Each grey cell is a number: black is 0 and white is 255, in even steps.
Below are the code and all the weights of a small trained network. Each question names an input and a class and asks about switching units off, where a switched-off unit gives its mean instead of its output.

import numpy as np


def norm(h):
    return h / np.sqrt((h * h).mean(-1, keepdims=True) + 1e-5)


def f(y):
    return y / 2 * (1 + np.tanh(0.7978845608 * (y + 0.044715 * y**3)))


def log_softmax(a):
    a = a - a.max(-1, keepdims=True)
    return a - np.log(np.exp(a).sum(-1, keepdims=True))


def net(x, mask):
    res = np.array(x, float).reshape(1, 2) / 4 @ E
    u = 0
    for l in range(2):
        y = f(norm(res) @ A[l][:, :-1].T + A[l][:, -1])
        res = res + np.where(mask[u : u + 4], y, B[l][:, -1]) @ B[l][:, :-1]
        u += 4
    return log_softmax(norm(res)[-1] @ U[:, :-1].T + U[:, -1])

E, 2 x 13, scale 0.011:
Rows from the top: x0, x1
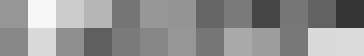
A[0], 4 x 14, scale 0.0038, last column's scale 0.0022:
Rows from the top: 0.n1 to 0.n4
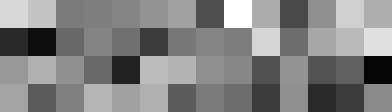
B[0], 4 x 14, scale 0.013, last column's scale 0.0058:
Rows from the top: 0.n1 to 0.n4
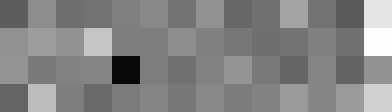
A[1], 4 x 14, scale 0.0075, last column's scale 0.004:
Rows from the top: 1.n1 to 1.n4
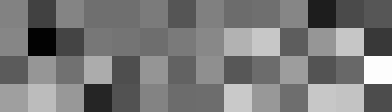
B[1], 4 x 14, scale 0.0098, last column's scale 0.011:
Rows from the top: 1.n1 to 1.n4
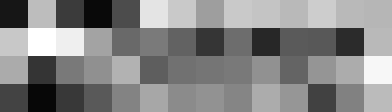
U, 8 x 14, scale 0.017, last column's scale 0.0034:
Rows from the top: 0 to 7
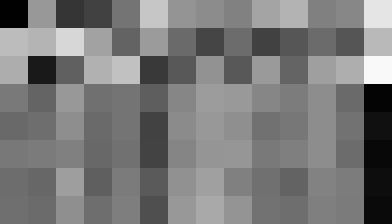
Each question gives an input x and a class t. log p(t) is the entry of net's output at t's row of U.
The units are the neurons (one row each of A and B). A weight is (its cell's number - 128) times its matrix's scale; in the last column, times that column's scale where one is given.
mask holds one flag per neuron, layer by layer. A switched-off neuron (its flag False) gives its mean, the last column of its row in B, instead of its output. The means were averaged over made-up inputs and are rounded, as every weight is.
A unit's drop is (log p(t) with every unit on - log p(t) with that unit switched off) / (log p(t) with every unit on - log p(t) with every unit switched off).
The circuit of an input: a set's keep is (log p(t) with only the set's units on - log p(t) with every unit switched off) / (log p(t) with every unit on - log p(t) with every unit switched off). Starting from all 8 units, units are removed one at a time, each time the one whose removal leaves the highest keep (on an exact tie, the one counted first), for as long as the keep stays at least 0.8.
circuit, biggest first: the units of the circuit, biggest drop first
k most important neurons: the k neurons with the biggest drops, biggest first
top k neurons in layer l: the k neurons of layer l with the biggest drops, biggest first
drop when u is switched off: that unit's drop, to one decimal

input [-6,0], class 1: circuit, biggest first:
(1.n2)
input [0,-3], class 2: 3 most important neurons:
(0.n4 1.n3 0.n1)
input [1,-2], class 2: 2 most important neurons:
(0.n4 1.n1)
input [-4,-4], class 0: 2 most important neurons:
(1.n1 0.n2)
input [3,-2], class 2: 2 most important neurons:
(1.n3 1.n2)
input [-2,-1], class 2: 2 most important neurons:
(0.n2 1.n2)
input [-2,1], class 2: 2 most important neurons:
(0.n2 1.n2)
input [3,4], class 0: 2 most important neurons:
(0.n2 1.n2)
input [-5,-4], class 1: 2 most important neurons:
(0.n1 1.n2)
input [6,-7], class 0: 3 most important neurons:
(1.n1 0.n2 1.n2)
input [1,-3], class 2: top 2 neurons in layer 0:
(0.n4 0.n1)
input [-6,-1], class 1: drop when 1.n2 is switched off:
0.4
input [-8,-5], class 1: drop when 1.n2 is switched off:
1.1
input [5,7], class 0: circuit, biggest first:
(1.n4)
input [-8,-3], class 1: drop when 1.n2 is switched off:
1.0
